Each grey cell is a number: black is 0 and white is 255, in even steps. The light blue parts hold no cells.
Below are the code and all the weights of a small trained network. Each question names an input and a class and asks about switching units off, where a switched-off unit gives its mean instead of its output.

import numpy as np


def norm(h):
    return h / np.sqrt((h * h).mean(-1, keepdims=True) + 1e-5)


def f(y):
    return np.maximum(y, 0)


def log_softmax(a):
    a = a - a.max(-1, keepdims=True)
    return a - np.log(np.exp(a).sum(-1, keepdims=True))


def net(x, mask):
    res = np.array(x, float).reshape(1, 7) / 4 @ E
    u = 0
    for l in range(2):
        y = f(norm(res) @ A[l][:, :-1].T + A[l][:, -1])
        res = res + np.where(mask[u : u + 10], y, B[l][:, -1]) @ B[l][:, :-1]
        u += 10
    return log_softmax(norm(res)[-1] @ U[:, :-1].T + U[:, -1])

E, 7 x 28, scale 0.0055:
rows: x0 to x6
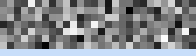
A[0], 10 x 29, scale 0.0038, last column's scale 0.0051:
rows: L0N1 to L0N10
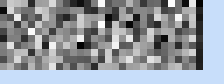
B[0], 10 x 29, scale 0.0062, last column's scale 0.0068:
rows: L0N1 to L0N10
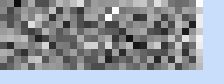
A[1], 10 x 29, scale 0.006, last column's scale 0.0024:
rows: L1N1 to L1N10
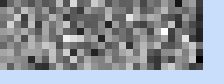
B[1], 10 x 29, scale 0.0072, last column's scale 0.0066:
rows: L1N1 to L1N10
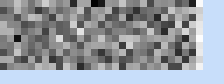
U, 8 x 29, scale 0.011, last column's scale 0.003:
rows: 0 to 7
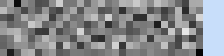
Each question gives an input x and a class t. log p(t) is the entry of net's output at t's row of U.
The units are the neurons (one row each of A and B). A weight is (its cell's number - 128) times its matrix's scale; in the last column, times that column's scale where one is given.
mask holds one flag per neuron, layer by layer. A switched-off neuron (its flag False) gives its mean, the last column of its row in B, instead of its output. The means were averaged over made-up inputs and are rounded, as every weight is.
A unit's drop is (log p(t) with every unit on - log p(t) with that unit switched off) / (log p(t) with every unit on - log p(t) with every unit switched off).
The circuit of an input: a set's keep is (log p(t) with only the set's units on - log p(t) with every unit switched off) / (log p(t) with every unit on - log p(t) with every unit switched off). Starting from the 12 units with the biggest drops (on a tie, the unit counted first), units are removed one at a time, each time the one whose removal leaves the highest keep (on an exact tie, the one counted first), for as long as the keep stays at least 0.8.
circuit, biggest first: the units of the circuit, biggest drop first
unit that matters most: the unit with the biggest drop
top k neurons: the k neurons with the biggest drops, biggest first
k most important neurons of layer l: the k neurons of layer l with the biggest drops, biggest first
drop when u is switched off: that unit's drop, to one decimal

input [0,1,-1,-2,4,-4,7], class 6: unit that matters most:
L1N10
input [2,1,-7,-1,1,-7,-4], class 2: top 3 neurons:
(L0N3, L1N5, L1N2)
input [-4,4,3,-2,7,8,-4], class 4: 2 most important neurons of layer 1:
(L1N5, L1N2)
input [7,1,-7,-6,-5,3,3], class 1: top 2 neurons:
(L1N4, L0N7)
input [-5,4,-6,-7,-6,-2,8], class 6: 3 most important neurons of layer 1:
(L1N10, L1N1, L1N6)
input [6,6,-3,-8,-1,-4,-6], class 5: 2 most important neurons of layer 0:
(L0N10, L0N8)
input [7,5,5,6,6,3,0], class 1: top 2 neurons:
(L1N4, L0N1)
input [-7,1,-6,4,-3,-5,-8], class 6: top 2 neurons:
(L0N2, L1N7)
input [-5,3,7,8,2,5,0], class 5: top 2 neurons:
(L1N1, L0N3)
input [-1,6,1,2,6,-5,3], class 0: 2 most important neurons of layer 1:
(L1N6, L1N3)
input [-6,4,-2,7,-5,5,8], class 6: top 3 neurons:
(L1N10, L1N8, L0N5)
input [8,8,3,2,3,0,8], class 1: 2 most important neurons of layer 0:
(L0N5, L0N9)
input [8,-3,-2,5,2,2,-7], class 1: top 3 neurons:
(L1N4, L0N5, L1N10)
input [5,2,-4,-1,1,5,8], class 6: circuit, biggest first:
(L1N10)
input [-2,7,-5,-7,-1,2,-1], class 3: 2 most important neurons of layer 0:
(L0N4, L0N7)
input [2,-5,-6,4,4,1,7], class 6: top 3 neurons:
(L1N10, L0N7, L0N4)
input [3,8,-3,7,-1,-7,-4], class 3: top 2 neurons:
(L0N4, L1N5)
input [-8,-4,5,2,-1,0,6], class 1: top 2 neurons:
(L1N9, L0N8)
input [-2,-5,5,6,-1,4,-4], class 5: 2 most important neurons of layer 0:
(L0N3, L0N4)
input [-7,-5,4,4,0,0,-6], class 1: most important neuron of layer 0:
(L0N8)
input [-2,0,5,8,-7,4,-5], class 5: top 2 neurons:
(L1N1, L1N6)
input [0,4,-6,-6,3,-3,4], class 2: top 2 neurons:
(L0N3, L1N1)
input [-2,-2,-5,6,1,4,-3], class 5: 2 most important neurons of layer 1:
(L1N1, L1N3)
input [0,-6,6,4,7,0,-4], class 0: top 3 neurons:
(L1N6, L0N3, L0N4)
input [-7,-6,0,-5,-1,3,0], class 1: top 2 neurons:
(L1N9, L0N8)
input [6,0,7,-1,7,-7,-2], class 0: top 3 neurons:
(L1N6, L0N3, L0N8)
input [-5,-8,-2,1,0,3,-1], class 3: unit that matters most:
L1N3
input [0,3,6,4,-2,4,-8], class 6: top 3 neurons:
(L1N7, L0N2, L0N3)
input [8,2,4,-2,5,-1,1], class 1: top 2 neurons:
(L1N4, L0N5)
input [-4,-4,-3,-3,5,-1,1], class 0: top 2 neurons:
(L1N6, L0N4)
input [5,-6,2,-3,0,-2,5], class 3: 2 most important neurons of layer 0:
(L0N9, L0N8)
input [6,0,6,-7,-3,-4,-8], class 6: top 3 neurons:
(L1N7, L0N2, L1N1)
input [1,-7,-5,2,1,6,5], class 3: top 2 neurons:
(L1N3, L0N9)
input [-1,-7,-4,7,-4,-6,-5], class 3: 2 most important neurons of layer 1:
(L1N3, L1N8)
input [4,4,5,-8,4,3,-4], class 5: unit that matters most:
L1N8
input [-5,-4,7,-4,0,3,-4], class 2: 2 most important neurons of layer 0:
(L0N7, L0N5)
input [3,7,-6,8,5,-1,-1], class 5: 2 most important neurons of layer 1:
(L1N1, L1N3)
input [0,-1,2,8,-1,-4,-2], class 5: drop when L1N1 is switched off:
1.1
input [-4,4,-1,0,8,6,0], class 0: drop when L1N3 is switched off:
0.0
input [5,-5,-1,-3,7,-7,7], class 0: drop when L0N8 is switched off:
0.1
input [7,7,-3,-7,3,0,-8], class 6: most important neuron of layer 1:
(L1N7)
